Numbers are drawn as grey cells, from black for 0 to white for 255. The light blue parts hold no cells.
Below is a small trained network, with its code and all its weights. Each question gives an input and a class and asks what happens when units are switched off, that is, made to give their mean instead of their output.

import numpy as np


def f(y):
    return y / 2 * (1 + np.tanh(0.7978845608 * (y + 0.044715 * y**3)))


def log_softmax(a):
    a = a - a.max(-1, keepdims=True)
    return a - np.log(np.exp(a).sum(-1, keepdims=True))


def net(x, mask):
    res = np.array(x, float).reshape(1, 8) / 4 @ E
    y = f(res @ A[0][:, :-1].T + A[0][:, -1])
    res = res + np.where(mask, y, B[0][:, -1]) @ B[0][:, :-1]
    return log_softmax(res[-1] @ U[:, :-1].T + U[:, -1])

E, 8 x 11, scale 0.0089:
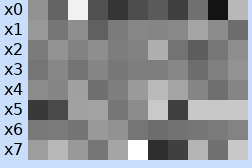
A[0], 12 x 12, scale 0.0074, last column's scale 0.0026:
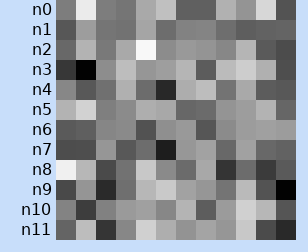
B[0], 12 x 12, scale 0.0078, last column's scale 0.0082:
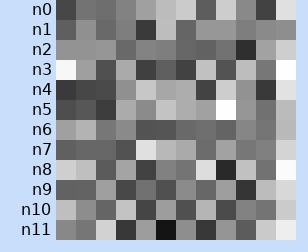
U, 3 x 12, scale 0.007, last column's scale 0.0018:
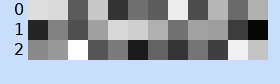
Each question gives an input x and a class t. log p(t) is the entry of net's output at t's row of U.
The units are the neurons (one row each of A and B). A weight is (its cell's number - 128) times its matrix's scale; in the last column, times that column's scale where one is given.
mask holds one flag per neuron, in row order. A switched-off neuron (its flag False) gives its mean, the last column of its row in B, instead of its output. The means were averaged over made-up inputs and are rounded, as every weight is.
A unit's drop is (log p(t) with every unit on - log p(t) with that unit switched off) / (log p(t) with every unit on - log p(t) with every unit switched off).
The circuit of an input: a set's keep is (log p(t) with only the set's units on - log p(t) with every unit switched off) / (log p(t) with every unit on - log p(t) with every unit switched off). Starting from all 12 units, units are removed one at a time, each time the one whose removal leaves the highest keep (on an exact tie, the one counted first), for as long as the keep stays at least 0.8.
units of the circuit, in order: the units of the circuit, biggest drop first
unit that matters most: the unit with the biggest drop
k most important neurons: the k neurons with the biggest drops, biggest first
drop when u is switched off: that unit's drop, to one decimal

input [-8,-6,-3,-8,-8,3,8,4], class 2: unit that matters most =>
n11
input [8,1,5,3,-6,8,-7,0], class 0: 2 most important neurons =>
[n3; n11]
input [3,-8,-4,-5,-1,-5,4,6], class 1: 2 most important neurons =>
[n3; n0]
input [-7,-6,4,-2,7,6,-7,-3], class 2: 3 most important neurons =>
[n11; n9; n8]
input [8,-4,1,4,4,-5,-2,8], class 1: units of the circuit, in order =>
[n0; n5]
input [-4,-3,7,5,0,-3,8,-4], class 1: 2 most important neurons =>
[n4; n3]
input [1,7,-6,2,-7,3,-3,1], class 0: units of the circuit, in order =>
[n11; n4]
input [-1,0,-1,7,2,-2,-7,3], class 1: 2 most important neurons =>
[n3; n10]
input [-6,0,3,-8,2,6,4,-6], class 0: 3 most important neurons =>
[n3; n10; n0]
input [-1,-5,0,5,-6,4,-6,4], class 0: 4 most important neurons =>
[n3; n4; n7; n10]
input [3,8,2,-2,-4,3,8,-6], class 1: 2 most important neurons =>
[n7; n4]
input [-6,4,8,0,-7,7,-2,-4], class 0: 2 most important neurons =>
[n3; n10]
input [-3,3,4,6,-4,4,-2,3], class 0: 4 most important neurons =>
[n3; n4; n10; n7]
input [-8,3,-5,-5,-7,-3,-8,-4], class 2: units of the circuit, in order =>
[n11]
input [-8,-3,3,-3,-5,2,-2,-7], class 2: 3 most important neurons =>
[n11; n9; n2]
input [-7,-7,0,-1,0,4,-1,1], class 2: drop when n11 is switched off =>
0.4
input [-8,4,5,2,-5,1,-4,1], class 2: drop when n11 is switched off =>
0.2
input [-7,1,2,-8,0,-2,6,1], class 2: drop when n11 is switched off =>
0.2
